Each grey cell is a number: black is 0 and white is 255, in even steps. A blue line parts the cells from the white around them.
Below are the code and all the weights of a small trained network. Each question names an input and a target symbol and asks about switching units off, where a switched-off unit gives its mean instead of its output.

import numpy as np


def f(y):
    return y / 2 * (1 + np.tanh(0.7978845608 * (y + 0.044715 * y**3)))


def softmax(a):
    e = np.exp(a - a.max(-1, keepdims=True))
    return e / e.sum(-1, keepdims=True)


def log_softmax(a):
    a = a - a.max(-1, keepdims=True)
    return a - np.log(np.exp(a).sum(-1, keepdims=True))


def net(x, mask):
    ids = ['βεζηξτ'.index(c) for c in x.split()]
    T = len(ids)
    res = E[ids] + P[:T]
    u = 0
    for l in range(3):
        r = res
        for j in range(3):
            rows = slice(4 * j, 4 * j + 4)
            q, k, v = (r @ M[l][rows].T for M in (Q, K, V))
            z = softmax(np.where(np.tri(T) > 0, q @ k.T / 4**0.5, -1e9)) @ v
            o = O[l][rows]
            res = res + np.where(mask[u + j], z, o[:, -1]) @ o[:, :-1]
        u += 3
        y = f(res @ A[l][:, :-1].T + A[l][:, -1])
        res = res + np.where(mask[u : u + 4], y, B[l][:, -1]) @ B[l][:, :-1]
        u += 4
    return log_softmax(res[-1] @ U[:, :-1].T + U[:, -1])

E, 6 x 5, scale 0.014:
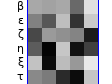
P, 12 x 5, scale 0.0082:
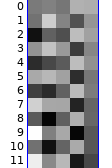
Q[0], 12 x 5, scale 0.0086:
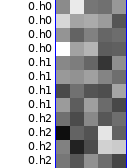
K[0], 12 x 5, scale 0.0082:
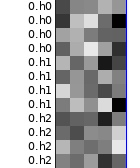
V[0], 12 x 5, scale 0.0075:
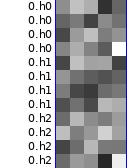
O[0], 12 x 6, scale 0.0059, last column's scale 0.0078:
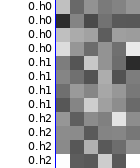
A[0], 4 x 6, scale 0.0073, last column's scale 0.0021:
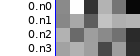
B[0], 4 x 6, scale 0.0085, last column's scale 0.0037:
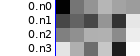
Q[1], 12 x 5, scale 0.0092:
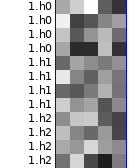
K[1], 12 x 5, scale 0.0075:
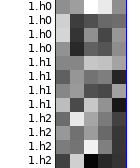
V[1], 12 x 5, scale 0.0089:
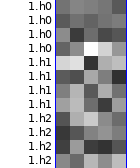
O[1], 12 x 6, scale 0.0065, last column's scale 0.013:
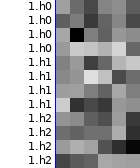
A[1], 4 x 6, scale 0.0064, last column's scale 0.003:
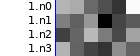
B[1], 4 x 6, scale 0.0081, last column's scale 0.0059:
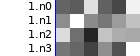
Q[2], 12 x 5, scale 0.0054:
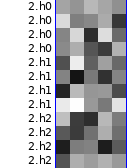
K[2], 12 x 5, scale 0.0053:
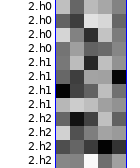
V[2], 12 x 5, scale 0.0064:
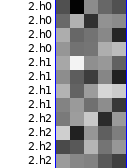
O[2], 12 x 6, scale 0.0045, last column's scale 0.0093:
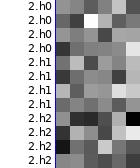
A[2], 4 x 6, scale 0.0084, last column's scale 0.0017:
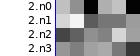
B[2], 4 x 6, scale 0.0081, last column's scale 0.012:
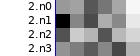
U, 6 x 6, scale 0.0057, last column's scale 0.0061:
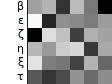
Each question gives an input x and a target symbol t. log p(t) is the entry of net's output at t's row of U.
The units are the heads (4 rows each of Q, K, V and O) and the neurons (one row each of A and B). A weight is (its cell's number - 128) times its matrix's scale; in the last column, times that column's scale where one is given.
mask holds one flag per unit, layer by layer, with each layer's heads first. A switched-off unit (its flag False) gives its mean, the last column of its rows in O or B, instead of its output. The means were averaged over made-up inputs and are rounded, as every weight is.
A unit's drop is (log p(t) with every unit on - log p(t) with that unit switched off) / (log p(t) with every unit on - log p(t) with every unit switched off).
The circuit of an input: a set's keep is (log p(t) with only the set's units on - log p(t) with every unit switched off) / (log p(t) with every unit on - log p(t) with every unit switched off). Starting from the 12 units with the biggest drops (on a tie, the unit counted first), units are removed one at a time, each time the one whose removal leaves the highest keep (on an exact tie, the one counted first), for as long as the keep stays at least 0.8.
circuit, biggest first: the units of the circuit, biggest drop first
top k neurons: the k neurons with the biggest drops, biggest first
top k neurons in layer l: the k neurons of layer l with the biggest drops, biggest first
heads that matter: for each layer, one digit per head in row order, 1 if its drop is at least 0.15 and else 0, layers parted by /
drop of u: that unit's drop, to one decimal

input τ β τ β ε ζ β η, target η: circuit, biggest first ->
1.h1; 0.h1
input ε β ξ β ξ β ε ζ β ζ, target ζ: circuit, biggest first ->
0.h2
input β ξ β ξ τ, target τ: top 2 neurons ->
1.n3; 2.n2
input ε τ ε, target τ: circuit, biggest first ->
1.h0; 0.n2
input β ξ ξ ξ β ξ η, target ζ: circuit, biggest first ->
0.n3; 2.n2; 1.h2; 0.h2
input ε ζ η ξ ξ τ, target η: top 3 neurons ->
1.n0; 0.n3; 2.n2
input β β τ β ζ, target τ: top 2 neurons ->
0.n3; 0.n2
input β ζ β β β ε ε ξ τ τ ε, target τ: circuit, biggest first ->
1.h0; 2.h1; 0.h1
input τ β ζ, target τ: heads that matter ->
100 / 100 / 010
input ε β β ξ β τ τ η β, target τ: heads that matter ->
000 / 101 / 010
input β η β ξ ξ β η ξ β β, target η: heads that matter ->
000 / 010 / 000
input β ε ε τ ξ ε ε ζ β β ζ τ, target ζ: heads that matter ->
001 / 001 / 000
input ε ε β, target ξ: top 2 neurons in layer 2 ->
2.n1; 2.n0
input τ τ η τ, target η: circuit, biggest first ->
1.h1
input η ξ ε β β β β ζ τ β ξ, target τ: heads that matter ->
000 / 101 / 010
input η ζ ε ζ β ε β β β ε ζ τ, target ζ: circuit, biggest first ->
2.n1; 1.h2; 0.h2
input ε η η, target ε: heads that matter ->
000 / 010 / 000
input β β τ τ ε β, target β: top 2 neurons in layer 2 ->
2.n1; 2.n0
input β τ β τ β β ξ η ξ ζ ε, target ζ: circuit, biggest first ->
2.h2; 1.h2; 2.n2
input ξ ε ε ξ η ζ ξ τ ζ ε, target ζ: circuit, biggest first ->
0.h2
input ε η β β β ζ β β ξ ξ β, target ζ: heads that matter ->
000 / 001 / 001
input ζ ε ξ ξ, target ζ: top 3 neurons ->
2.n2; 0.n3; 0.n1
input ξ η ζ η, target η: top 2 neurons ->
1.n2; 1.n1
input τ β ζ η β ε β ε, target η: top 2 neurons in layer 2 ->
2.n2; 2.n0
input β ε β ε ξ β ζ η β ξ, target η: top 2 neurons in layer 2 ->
2.n1; 2.n3
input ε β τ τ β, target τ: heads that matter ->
000 / 100 / 010
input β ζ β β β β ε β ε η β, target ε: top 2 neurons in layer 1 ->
1.n1; 1.n2
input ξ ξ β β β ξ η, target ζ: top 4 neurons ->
0.n3; 2.n2; 1.n3; 1.n1
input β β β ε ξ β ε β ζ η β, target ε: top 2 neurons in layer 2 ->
2.n1; 2.n2
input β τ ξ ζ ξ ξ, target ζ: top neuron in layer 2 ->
2.n2
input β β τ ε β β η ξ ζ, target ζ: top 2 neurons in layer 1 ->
1.n3; 1.n2
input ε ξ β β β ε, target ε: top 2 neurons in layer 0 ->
0.n0; 0.n3
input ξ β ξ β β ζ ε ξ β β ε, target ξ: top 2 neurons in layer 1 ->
1.n0; 1.n3
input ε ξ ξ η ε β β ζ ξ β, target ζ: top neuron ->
2.n1
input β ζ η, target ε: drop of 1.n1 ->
-0.1
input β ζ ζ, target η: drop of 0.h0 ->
0.3
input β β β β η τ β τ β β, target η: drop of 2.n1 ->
0.0
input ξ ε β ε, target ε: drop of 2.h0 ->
0.1
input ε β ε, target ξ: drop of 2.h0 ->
-0.1
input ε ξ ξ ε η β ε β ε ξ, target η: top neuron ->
0.n2
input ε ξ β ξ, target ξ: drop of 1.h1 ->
0.2
